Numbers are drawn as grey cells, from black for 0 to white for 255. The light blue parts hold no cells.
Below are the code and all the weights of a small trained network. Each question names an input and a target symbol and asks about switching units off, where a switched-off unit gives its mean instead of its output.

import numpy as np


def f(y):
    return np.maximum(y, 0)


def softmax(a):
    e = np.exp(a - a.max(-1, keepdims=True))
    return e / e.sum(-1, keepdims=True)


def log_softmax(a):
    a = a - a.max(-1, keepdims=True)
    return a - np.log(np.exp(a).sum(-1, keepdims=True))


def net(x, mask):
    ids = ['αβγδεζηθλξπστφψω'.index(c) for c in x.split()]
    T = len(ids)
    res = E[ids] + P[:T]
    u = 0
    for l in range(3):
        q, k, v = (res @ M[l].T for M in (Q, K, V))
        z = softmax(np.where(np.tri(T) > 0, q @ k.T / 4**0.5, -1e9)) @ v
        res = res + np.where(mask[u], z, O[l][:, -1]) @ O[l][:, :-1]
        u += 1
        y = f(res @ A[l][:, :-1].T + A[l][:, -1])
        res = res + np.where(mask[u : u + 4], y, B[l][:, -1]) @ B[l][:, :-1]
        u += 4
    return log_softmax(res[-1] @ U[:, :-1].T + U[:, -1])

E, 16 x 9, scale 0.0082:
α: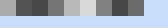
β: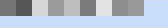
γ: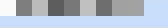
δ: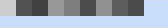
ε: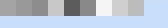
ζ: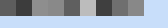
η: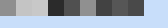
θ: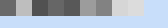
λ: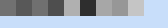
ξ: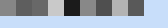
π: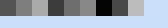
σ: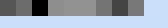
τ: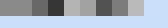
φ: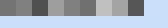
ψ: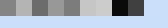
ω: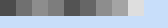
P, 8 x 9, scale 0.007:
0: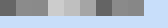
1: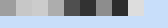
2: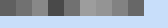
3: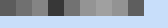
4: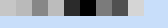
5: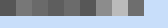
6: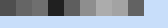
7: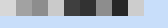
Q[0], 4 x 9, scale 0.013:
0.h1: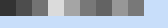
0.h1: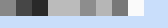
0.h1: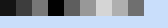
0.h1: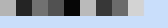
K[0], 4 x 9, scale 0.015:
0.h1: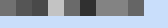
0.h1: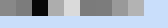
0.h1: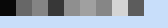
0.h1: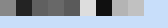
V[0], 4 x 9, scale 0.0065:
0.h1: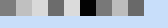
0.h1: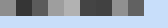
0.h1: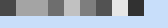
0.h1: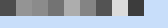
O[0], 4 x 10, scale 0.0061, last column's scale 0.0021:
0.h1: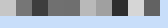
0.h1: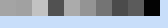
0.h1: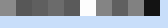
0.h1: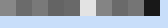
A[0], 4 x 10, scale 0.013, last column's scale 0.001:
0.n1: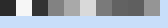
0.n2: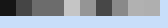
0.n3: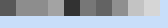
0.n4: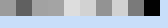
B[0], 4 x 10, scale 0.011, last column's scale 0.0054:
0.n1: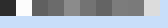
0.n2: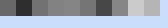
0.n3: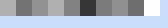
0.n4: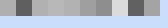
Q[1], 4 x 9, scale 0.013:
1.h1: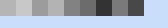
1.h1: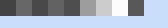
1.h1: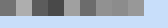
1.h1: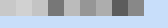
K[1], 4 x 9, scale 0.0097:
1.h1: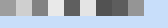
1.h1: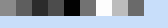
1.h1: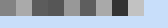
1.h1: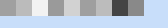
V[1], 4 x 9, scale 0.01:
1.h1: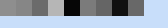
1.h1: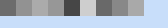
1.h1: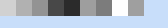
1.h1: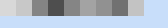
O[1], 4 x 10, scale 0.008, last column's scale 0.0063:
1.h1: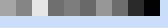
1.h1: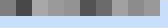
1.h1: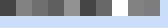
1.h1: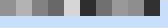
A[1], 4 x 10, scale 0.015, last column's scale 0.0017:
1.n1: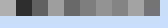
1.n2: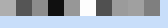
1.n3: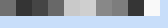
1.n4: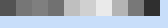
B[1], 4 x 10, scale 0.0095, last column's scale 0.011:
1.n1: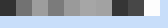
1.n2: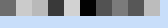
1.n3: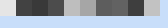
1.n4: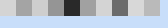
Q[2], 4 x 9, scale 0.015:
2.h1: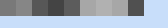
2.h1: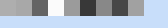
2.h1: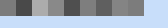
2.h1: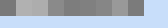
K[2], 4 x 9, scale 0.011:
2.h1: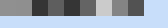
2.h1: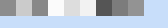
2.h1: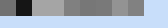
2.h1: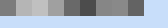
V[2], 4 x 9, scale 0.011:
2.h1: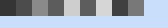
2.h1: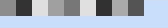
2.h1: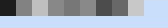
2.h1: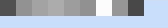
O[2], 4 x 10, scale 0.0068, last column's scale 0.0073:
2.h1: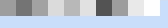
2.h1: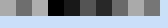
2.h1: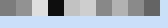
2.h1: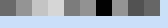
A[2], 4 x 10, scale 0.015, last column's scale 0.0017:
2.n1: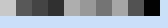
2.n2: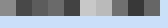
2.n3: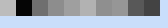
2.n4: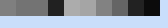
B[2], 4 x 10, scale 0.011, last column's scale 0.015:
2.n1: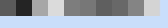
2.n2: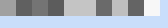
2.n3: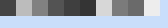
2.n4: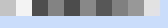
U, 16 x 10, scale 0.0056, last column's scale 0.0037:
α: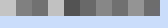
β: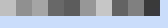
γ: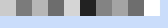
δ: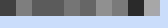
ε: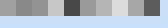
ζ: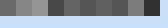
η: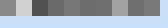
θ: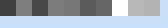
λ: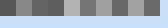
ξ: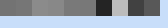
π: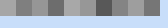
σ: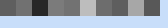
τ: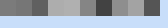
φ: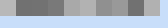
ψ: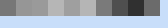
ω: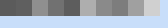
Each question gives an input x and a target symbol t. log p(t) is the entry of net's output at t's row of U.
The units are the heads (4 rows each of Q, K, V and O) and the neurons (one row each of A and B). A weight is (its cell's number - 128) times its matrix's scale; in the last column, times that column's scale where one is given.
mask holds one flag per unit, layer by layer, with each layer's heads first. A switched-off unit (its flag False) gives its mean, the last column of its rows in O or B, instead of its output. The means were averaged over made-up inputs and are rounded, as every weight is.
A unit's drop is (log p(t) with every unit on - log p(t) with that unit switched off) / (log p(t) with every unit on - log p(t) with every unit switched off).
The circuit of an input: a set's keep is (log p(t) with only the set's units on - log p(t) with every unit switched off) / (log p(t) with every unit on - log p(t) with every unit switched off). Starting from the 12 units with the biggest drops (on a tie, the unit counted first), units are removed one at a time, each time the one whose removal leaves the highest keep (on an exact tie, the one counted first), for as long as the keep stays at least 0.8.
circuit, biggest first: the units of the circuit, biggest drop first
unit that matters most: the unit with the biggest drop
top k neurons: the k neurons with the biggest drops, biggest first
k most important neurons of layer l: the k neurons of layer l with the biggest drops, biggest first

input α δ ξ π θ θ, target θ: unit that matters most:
1.h1
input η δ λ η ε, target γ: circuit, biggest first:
1.h1; 0.h1; 0.n3
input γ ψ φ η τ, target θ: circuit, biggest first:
1.h1; 0.n4; 0.h1; 0.n3
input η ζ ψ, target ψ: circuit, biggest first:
2.h1; 0.n1
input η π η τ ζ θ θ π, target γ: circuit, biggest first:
1.h1; 0.h1; 0.n3
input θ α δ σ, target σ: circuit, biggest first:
0.n2; 1.h1; 2.h1; 1.n3
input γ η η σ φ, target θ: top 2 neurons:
0.n4; 1.n2
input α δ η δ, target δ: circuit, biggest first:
2.n3; 1.n3; 0.n1; 0.h1
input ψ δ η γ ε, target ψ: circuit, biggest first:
0.n1; 2.h1; 1.n1
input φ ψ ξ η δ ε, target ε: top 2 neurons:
1.n4; 1.n3
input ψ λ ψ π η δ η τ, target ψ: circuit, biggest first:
0.n1; 2.h1; 1.h1
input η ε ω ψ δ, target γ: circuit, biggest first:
1.h1; 0.h1
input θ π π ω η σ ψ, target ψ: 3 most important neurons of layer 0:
0.n1; 0.n2; 0.n4
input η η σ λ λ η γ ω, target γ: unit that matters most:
1.h1
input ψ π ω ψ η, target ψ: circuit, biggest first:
0.n1; 2.h1; 1.h1
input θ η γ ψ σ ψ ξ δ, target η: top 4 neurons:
0.n1; 2.n4; 1.n1; 0.n4
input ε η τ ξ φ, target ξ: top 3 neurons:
1.n1; 0.n4; 1.n4
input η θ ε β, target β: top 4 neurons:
1.n4; 1.n3; 0.n4; 0.n1
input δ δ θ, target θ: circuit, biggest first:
1.h1; 0.h1
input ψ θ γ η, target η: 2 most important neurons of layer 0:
0.n1; 0.n3
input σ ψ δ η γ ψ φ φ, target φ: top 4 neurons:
0.n1; 2.n2; 1.n1; 1.n3
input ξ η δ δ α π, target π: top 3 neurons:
0.n2; 1.n2; 1.n3
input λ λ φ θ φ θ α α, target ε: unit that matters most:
2.h1
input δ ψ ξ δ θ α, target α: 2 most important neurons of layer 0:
0.n3; 0.n2
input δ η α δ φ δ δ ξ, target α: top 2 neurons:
1.n3; 2.n2
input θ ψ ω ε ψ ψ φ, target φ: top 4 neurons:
2.n2; 1.n4; 1.n3; 1.n1
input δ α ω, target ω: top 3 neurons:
0.n2; 1.n1; 0.n1
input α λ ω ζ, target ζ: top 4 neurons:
2.n3; 1.n3; 0.n2; 1.n1
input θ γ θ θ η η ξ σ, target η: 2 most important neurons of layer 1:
1.n1; 1.n3
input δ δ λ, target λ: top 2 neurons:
2.n3; 0.n2
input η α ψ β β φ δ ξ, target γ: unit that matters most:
0.h1
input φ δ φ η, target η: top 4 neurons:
2.n4; 1.n1; 0.n1; 1.n3
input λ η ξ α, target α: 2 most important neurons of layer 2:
2.n1; 2.n4
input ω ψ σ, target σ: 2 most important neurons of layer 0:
0.n1; 0.n2
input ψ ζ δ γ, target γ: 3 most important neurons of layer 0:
0.n4; 0.n3; 0.n1
